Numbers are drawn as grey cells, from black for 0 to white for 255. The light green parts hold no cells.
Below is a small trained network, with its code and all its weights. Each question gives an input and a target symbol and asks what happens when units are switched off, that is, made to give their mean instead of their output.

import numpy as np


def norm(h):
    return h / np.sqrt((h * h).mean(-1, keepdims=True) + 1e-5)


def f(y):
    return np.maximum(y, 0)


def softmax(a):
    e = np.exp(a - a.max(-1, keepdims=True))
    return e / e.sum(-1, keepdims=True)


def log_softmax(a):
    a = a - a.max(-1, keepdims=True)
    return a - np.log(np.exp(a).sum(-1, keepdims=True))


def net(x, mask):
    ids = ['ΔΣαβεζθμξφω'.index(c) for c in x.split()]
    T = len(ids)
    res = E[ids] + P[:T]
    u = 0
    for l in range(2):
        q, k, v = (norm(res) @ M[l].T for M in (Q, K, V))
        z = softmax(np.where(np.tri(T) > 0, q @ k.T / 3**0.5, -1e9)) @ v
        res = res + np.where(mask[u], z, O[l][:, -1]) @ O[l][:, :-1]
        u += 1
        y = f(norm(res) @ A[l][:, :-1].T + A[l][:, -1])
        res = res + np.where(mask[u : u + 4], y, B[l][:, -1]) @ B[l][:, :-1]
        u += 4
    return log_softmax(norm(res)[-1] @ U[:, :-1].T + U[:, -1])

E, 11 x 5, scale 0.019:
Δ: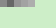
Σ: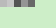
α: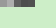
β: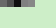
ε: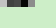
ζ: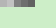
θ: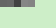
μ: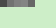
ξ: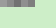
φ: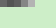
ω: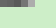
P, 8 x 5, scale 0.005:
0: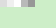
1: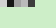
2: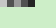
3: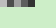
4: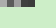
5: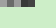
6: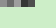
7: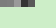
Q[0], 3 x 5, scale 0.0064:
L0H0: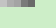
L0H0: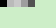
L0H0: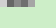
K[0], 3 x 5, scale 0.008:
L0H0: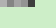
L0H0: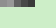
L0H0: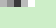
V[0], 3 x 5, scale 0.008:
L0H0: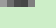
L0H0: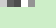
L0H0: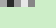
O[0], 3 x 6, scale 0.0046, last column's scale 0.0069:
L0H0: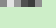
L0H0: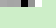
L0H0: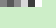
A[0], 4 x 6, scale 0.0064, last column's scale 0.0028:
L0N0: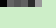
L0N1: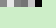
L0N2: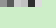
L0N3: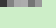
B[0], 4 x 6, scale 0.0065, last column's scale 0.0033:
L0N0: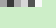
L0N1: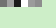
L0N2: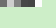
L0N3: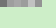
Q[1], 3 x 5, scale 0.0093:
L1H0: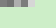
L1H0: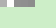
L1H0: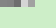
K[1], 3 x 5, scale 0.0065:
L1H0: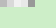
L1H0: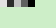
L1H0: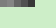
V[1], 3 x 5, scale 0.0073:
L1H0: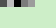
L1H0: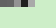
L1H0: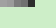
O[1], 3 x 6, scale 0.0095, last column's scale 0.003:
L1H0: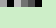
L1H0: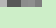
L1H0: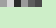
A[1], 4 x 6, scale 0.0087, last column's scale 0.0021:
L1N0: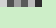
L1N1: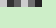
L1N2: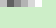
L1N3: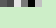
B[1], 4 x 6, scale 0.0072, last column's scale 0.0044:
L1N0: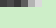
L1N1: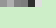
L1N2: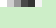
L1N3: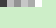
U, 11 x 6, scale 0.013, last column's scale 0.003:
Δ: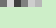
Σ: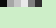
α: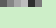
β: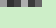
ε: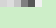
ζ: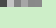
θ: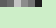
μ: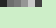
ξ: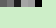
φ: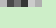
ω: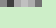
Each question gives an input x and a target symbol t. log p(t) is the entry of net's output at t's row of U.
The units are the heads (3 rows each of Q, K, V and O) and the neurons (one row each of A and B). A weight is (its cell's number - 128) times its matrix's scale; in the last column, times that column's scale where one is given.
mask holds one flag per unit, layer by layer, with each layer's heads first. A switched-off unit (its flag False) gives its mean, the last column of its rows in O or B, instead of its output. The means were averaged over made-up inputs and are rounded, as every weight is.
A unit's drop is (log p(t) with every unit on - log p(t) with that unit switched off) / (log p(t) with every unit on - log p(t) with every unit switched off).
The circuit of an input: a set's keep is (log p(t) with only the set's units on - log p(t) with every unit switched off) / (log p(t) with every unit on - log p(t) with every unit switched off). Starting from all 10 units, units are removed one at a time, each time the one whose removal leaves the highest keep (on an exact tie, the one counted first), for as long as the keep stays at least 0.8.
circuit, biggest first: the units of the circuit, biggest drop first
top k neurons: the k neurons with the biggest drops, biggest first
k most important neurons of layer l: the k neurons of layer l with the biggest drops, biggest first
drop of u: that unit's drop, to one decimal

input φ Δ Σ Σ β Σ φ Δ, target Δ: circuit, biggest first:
(L1H0, L0N0)
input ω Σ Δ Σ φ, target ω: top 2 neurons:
(L0N1, L1N3)
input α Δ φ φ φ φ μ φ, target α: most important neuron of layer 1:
(L1N1)
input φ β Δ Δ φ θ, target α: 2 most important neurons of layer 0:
(L0N0, L0N2)
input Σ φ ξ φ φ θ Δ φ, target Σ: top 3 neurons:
(L0N1, L1N3, L0N0)
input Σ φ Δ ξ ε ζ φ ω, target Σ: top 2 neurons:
(L0N1, L0N0)
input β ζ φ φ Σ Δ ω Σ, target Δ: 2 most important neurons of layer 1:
(L1N2, L1N1)
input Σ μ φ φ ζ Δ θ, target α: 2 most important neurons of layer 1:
(L1N1, L1N0)
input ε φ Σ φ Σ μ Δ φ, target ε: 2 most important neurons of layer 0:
(L0N2, L0N0)
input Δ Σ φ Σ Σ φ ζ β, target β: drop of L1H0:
0.1
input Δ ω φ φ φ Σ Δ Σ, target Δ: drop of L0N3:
0.0
